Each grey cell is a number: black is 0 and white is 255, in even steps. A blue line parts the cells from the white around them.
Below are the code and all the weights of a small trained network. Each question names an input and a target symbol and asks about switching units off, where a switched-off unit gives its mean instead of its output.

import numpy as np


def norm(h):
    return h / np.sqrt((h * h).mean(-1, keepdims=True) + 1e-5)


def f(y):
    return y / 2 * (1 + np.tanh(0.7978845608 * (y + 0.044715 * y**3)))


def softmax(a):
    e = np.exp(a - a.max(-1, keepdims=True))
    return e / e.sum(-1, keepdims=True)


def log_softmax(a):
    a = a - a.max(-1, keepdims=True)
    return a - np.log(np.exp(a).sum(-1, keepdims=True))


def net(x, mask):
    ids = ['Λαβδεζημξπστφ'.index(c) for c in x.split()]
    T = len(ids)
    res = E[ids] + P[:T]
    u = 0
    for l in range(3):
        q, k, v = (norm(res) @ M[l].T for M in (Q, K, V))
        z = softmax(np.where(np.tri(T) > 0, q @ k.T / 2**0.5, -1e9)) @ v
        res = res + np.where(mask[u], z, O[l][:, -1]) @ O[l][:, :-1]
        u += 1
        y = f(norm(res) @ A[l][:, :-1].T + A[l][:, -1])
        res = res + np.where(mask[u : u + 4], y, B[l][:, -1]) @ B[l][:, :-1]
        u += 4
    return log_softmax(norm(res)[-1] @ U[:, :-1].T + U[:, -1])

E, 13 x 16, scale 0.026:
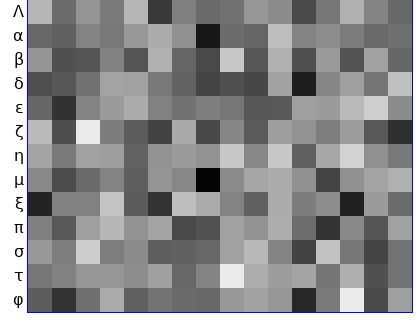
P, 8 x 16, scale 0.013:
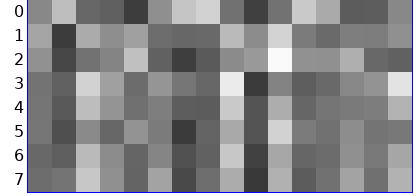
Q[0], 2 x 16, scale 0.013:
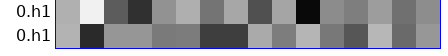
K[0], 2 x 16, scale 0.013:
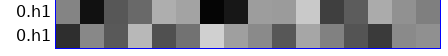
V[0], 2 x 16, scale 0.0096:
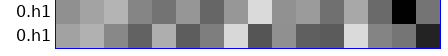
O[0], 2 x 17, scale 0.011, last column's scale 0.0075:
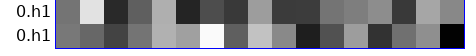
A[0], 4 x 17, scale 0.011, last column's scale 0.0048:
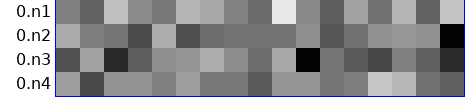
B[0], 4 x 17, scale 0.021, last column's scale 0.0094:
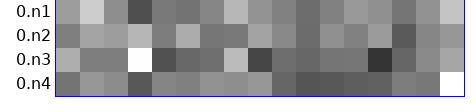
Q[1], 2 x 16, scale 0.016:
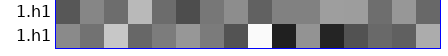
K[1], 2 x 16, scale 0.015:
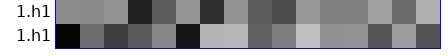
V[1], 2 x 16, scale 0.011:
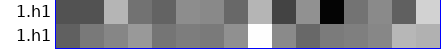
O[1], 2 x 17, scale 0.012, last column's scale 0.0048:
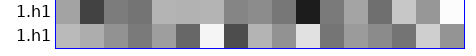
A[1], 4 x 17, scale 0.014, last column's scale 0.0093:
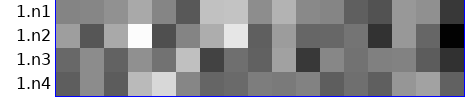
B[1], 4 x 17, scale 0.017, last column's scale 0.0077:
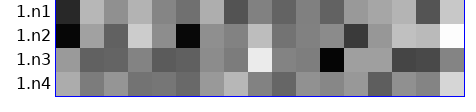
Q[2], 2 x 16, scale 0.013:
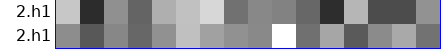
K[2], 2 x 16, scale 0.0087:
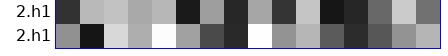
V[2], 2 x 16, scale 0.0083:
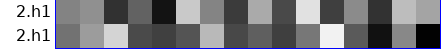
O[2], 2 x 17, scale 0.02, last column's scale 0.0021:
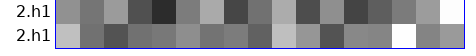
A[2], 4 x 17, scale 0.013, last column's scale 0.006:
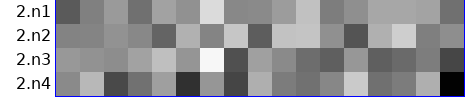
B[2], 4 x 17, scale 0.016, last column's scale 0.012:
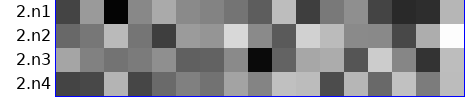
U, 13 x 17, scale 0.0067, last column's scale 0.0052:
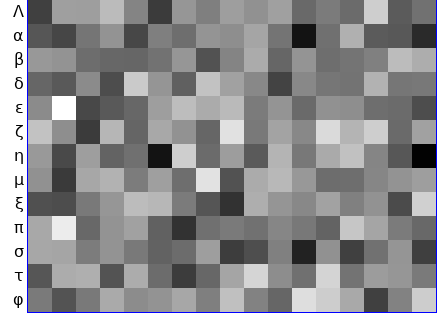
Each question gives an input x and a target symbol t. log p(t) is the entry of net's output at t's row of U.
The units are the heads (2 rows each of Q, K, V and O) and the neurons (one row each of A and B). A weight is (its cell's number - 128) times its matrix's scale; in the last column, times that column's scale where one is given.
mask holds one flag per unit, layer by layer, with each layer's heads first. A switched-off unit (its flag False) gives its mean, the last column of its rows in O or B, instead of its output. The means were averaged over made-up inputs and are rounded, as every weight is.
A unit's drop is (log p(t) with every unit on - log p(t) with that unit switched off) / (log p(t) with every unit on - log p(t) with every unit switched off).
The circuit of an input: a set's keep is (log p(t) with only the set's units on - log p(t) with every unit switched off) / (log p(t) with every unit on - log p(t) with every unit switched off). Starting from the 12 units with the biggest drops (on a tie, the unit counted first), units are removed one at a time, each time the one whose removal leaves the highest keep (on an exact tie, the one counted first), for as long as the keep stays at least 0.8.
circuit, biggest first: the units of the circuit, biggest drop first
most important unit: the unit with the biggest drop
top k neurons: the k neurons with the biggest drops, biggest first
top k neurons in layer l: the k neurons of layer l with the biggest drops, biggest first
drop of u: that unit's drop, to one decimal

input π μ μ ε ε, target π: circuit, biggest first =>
(0.h1)
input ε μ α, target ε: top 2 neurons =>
(0.n1, 2.n1)
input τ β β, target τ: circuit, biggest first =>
(0.h1, 2.n4)
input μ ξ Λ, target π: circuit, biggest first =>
(0.n2, 2.n2, 2.n4)
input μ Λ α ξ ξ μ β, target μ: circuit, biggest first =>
(0.h1, 2.h1, 2.n2, 1.n2)
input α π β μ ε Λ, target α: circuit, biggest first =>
(1.h1, 1.n3)
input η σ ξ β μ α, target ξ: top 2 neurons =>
(1.n2, 0.n3)
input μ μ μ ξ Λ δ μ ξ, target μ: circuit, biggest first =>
(0.n4, 2.h1, 2.n2)
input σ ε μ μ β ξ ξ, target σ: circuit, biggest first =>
(0.h1, 0.n3)
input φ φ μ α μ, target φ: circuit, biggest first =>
(2.h1, 1.n2)
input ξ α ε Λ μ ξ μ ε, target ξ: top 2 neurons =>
(2.n3, 2.n1)
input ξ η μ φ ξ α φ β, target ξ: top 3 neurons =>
(0.n3, 2.n3, 2.n1)
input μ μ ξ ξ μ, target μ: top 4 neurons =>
(0.n4, 2.n2, 1.n2, 0.n1)
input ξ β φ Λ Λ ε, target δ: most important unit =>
0.h1
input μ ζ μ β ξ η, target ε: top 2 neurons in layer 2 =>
(2.n1, 2.n4)
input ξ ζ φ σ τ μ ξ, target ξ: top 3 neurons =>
(0.n3, 2.n1, 2.n3)
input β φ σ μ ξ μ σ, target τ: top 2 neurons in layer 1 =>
(1.n2, 1.n1)
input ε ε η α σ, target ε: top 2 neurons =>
(0.n1, 2.n1)
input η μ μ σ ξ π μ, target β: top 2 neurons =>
(1.n2, 1.n1)
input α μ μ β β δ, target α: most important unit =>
1.h1
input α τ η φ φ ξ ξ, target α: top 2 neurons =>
(0.n4, 1.n3)
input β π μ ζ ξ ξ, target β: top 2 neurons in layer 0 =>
(0.n3, 0.n4)
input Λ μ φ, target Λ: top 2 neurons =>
(0.n3, 1.n2)
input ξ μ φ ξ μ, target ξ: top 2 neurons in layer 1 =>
(1.n1, 1.n2)
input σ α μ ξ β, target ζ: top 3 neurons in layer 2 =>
(2.n2, 2.n4, 2.n3)
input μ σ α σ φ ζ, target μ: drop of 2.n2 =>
0.1
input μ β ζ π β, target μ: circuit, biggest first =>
(0.h1)
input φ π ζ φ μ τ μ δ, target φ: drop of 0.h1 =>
0.5
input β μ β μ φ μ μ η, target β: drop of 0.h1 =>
0.2
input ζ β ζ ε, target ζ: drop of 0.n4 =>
0.1
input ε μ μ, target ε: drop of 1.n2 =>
0.0
